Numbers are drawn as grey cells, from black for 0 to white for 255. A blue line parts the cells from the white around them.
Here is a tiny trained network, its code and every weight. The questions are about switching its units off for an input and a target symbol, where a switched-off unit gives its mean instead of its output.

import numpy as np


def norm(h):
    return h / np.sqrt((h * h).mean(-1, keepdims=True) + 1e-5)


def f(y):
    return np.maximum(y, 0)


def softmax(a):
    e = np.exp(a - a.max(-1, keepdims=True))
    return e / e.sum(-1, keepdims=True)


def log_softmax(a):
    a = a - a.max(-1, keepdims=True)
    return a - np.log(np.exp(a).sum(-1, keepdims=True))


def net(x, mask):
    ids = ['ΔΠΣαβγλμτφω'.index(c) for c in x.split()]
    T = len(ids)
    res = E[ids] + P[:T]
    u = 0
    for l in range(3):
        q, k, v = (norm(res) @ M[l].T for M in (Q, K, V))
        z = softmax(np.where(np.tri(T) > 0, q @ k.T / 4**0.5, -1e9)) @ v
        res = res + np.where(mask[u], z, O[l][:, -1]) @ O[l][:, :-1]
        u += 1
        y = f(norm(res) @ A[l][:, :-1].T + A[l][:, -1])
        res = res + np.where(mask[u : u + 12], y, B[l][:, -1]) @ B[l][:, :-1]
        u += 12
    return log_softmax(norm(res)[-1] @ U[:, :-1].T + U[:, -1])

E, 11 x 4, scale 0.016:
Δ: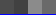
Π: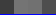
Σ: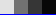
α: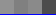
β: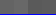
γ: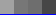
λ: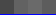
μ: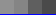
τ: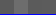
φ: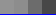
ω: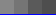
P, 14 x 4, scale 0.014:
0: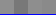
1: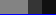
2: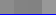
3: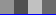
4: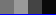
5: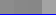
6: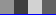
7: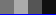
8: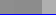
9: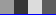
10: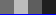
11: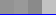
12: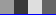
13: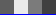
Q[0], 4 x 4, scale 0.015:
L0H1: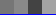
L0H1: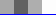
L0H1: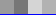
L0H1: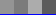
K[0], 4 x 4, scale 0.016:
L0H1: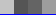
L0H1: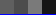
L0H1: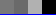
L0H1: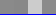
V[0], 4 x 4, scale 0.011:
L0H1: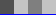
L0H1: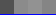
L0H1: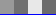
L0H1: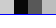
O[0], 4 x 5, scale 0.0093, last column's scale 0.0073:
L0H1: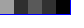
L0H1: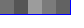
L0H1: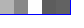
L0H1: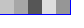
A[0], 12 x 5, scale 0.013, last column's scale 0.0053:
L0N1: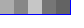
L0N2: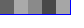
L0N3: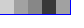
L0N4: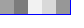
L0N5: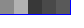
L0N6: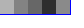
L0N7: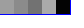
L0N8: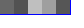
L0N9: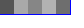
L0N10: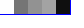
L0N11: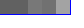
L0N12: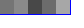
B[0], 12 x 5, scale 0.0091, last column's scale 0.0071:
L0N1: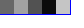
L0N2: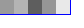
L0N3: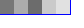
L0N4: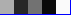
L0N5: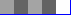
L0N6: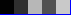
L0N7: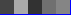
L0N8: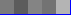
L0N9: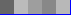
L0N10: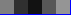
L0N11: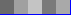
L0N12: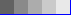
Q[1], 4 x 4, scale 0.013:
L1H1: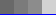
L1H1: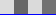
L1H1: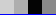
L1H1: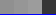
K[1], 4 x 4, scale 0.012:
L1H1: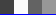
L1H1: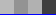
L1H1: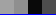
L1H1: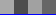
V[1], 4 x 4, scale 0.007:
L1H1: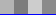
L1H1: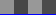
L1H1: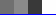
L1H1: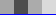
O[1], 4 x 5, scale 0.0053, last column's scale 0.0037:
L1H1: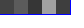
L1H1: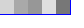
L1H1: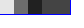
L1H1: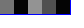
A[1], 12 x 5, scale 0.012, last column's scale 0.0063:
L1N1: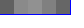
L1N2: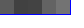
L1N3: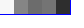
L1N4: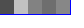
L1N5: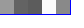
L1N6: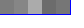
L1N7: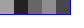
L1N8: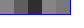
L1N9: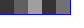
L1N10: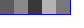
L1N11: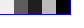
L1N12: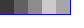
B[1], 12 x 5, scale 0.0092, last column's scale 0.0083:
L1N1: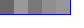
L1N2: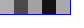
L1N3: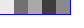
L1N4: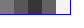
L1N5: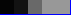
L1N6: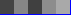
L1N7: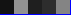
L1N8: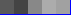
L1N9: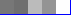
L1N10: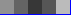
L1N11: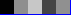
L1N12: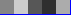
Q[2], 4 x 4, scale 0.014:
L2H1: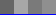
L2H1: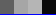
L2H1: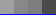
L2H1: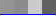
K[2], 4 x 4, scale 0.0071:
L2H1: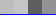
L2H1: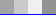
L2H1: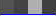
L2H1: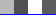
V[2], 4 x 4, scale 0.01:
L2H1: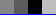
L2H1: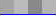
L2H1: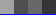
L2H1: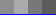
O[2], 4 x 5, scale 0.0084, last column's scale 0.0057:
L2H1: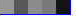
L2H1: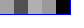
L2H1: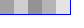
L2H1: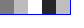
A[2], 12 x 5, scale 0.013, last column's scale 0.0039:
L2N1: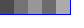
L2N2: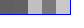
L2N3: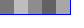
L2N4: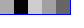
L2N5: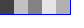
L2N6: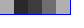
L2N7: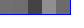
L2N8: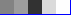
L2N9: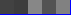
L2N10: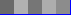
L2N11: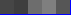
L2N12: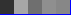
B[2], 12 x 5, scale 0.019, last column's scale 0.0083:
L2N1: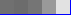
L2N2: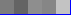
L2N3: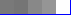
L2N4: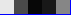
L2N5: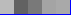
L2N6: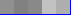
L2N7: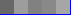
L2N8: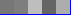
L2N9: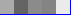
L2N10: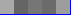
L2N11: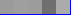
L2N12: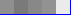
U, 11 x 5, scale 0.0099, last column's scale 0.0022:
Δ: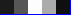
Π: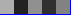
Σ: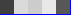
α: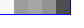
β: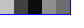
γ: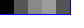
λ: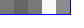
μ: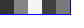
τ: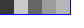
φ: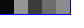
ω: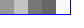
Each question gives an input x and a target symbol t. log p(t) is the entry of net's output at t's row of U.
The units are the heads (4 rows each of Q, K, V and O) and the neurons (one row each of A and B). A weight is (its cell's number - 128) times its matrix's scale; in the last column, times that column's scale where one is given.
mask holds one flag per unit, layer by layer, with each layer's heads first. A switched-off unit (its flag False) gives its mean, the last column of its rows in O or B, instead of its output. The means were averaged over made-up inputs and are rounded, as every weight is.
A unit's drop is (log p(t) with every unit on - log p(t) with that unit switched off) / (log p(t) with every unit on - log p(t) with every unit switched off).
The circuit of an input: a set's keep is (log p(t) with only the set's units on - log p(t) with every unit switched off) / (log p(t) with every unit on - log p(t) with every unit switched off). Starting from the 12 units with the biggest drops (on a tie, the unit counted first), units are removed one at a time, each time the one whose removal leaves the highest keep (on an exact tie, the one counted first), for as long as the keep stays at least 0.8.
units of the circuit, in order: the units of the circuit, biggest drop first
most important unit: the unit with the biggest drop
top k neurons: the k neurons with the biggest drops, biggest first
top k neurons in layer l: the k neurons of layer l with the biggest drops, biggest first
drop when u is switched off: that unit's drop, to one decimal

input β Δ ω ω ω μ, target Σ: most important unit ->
L0N4
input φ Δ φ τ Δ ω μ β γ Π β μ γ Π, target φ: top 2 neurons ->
[L0N4, L1N4]
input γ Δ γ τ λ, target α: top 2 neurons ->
[L0N4, L2N5]
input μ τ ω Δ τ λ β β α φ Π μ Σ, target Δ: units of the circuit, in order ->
[L0N6, L0N3]
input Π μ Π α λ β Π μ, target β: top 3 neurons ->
[L0N6, L2N6, L1N2]
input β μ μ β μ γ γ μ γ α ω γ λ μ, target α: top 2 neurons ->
[L2N5, L2N10]
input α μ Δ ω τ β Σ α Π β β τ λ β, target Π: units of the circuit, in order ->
[L0H1, L1N2]
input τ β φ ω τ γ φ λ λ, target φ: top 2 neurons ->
[L1N12, L0N4]
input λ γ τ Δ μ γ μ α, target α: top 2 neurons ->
[L2N5, L2N10]
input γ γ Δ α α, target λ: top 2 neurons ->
[L2N5, L0N4]
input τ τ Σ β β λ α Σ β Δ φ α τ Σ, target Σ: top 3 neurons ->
[L0N4, L0N3, L0N6]
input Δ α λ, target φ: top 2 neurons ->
[L1N12, L0N6]
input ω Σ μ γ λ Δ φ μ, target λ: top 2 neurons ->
[L0N5, L0N6]
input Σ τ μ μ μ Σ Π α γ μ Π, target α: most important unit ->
L0H1
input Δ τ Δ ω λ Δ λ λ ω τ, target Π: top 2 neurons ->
[L0N4, L2N4]
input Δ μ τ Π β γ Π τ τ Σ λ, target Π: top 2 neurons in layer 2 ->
[L2N9, L2N11]
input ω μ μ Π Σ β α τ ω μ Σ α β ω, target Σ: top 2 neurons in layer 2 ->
[L2N5, L2N9]
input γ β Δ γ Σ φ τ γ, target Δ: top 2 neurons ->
[L0N6, L0N5]
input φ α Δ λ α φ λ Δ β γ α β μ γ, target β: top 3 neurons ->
[L2N6, L0N4, L1N2]
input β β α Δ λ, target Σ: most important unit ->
L0H1
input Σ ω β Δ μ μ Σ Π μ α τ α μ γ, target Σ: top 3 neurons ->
[L0N4, L0N6, L0N3]
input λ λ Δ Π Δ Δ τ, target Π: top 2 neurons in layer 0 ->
[L0N4, L0N8]
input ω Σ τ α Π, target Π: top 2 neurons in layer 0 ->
[L0N1, L0N5]
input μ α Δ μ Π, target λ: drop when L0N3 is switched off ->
0.0
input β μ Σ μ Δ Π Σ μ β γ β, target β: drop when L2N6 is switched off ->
0.2
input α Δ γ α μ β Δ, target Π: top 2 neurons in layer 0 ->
[L0N4, L0N8]
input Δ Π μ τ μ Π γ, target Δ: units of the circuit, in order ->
[L1H1]
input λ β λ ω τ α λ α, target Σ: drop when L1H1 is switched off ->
0.2
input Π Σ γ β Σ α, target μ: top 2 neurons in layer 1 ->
[L1N10, L1N12]
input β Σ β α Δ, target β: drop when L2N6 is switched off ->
0.2
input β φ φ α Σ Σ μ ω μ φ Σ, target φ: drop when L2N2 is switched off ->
0.0
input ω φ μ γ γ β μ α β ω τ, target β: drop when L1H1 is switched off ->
0.1
